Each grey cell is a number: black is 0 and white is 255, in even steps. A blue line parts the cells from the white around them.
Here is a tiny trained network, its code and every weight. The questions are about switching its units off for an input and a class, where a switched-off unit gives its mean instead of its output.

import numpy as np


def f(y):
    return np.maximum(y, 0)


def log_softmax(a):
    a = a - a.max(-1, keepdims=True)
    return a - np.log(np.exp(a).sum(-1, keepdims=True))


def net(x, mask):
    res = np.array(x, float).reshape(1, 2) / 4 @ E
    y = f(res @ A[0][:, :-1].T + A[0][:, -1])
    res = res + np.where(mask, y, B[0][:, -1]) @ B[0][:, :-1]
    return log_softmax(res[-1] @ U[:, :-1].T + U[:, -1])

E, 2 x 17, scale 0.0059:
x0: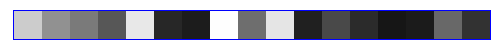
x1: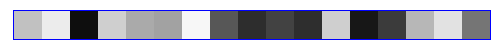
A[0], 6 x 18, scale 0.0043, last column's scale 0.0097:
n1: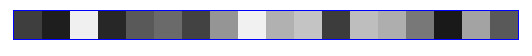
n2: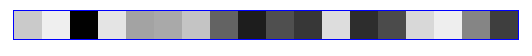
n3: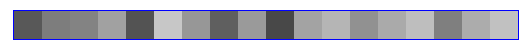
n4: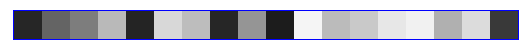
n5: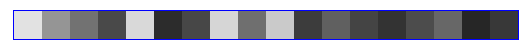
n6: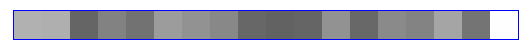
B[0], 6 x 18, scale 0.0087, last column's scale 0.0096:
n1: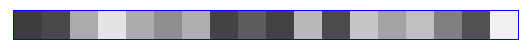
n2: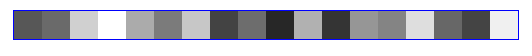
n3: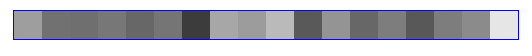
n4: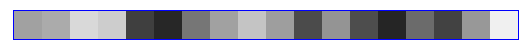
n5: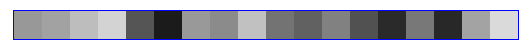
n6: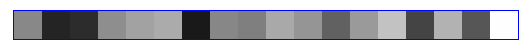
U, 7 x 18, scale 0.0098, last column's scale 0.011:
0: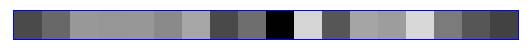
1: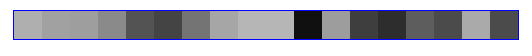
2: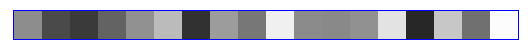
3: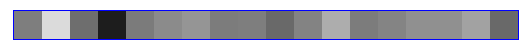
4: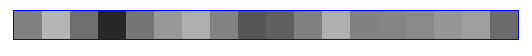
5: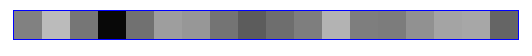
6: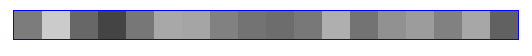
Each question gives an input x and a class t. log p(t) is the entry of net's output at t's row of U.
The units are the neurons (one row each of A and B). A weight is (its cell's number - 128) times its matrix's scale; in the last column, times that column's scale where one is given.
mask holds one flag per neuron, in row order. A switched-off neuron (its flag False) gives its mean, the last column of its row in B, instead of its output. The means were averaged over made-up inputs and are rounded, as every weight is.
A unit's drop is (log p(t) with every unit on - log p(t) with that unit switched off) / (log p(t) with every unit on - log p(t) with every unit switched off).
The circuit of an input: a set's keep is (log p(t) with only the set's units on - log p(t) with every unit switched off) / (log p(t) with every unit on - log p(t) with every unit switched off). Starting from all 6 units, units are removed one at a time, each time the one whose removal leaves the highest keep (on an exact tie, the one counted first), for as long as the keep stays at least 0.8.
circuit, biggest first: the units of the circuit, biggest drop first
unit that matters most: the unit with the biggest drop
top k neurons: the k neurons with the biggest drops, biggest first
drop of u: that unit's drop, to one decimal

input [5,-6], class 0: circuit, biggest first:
(n1)
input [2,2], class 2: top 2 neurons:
(n4; n1)
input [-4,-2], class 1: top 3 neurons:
(n4; n2; n6)
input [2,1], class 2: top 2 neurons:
(n4; n2)
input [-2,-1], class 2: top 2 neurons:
(n5; n2)
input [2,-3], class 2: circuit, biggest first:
(n2; n4)
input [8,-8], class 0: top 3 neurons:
(n1; n4; n3)
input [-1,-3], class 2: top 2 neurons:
(n2; n5)
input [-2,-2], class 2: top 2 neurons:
(n2; n5)
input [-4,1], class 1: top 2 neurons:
(n4; n1)
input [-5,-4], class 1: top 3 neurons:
(n4; n2; n3)
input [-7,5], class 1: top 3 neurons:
(n4; n3; n1)
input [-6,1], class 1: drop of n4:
0.5
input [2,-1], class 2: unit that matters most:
n4
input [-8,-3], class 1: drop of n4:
0.5
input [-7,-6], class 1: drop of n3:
0.4
